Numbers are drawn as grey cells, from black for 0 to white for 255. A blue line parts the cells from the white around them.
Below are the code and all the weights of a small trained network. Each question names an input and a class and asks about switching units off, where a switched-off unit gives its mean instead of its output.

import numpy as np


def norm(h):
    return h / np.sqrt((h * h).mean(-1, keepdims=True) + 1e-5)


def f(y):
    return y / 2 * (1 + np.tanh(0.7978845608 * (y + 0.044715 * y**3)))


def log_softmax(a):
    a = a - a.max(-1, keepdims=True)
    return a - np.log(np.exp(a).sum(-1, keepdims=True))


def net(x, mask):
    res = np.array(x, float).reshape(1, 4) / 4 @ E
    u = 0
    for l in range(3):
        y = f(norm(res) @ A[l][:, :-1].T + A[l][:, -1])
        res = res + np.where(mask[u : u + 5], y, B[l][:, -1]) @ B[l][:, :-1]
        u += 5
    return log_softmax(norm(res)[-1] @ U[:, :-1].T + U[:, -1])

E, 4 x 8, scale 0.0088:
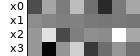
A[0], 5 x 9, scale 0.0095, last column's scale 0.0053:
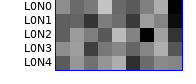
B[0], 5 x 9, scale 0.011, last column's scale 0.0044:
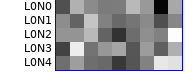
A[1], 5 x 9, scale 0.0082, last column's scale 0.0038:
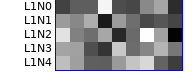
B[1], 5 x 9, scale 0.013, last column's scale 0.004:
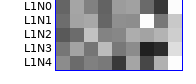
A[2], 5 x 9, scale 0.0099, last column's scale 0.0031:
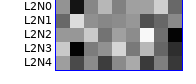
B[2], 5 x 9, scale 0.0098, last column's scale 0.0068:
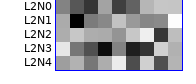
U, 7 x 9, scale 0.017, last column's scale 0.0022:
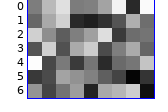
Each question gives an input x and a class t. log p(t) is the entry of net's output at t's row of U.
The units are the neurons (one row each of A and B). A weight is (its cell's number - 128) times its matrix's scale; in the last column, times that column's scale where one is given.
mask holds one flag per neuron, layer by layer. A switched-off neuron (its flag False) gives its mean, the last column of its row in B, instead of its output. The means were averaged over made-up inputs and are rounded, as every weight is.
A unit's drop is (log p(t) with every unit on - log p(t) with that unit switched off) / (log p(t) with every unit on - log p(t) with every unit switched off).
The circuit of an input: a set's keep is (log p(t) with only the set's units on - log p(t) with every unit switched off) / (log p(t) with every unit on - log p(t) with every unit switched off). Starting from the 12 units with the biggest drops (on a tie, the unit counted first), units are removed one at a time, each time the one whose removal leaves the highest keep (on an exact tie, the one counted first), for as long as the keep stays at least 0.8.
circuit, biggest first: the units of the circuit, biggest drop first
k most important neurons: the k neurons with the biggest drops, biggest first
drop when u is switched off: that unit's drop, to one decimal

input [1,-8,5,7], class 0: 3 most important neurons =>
(L2N2; L1N0; L2N1)
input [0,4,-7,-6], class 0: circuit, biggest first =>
(L1N1)
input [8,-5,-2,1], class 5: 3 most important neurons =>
(L1N0; L0N0; L0N2)
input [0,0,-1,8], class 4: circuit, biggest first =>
(L0N4; L2N3; L1N4)
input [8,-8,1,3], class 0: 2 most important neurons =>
(L1N3; L1N4)
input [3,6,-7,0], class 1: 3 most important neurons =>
(L0N2; L1N3; L2N1)
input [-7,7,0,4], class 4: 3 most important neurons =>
(L2N3; L0N4; L0N2)
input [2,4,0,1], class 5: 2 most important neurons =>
(L1N1; L0N2)
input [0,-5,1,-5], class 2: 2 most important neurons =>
(L2N1; L1N3)
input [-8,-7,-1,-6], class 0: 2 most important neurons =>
(L1N1; L0N2)
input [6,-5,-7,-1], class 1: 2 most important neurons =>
(L0N2; L0N4)
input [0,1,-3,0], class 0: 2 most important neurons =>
(L1N1; L0N4)
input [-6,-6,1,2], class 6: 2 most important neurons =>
(L1N4; L2N0)
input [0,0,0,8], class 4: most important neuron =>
(L0N4)
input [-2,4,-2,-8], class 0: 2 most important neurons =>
(L1N1; L0N2)
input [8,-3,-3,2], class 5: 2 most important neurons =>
(L1N0; L0N0)
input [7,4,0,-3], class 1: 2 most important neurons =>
(L0N4; L2N4)
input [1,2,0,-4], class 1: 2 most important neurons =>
(L0N2; L0N4)
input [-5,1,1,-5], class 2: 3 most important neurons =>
(L1N3; L1N4; L2N1)
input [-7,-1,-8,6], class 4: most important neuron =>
(L2N3)
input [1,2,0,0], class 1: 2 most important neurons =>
(L0N4; L1N1)
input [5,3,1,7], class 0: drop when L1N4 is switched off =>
0.2
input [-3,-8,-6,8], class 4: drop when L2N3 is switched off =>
0.3
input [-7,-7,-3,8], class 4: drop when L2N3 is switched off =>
0.8
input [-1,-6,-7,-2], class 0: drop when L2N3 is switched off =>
0.0
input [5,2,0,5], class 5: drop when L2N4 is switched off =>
0.1
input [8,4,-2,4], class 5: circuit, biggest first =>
(L1N0)
